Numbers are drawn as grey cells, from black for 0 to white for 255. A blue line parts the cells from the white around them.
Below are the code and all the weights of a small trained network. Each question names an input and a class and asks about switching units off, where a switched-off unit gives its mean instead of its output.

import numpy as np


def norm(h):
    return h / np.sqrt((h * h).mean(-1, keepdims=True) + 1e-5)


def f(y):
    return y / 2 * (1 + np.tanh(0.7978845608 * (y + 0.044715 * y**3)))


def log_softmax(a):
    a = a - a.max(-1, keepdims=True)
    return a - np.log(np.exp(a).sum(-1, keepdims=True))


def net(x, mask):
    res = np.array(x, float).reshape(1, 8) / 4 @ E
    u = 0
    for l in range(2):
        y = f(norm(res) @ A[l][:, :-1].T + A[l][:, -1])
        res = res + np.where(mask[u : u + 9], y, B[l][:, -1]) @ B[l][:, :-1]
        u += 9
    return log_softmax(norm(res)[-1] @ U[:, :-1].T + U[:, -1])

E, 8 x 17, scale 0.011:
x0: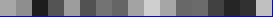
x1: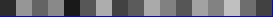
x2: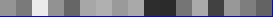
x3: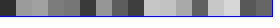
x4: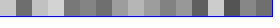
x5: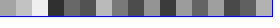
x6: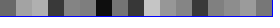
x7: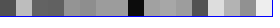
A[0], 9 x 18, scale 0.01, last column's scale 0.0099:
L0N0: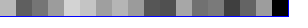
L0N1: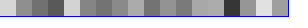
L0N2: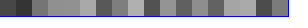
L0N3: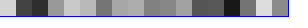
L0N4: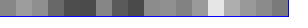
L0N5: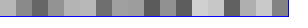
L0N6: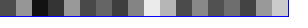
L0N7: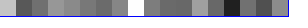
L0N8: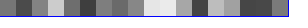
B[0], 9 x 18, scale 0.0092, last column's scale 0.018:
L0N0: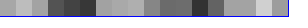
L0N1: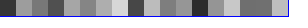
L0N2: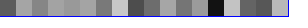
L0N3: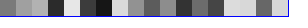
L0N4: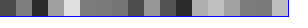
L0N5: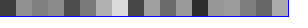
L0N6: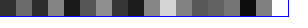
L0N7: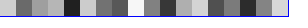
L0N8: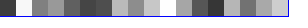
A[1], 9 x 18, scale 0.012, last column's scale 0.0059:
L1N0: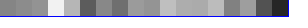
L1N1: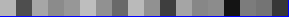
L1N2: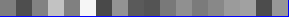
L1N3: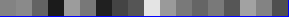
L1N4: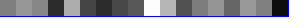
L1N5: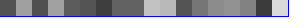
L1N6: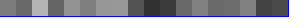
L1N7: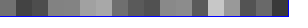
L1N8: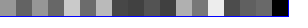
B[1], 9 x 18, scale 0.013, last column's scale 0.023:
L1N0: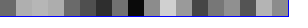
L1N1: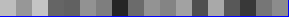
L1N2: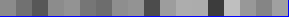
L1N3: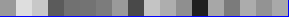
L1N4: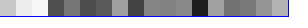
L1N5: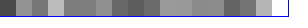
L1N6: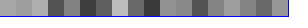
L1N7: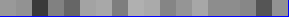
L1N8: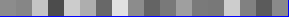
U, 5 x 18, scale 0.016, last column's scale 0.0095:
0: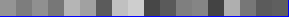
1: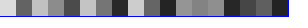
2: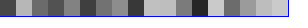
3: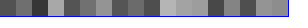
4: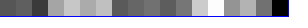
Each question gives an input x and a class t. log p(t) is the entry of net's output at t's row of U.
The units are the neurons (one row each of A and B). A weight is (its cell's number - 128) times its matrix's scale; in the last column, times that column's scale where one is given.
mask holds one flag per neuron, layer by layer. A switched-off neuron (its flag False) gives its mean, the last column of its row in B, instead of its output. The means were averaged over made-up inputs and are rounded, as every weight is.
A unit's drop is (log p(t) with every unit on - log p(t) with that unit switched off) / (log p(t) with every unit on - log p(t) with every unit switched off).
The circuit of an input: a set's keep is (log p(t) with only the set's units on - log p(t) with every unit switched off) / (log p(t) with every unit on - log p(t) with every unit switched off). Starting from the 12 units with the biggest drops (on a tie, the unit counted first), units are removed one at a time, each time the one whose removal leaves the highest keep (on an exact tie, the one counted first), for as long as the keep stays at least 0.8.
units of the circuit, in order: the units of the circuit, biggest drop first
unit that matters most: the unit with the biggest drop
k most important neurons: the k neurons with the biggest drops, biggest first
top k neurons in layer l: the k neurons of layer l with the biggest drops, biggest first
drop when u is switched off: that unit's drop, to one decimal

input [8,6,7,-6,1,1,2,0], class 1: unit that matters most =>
L0N7
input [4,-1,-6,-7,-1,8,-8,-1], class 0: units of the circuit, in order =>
L0N7, L0N3
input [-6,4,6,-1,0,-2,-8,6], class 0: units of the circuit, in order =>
L0N6, L1N5
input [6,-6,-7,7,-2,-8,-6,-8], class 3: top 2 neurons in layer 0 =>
L0N7, L0N2
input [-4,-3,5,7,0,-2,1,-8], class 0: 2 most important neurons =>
L0N6, L1N5
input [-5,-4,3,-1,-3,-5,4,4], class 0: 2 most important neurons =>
L0N6, L0N8
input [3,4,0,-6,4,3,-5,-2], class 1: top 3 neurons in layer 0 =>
L0N7, L0N8, L0N2
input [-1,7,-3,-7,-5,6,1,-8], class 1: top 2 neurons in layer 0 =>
L0N7, L0N8
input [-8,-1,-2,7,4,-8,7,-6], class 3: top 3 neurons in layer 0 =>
L0N2, L0N3, L0N1
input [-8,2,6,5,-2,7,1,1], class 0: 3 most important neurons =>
L0N8, L0N6, L1N8
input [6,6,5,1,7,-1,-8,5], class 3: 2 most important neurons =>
L1N4, L1N3
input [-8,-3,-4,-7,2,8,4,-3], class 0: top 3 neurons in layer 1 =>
L1N5, L1N3, L1N4
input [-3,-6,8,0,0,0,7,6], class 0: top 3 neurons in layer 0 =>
L0N6, L0N8, L0N3
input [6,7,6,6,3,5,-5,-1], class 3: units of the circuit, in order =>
L1N4
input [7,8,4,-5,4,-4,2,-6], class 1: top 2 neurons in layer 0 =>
L0N7, L0N8
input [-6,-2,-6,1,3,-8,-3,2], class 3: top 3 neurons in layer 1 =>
L1N4, L1N3, L1N2
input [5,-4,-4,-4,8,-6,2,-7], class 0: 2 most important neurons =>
L0N7, L0N3
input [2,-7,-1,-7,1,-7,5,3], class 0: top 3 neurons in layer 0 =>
L0N7, L0N6, L0N8
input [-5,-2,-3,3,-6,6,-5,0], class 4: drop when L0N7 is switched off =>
0.1
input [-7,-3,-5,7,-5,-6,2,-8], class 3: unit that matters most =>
L0N2
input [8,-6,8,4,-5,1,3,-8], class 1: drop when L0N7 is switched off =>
0.7
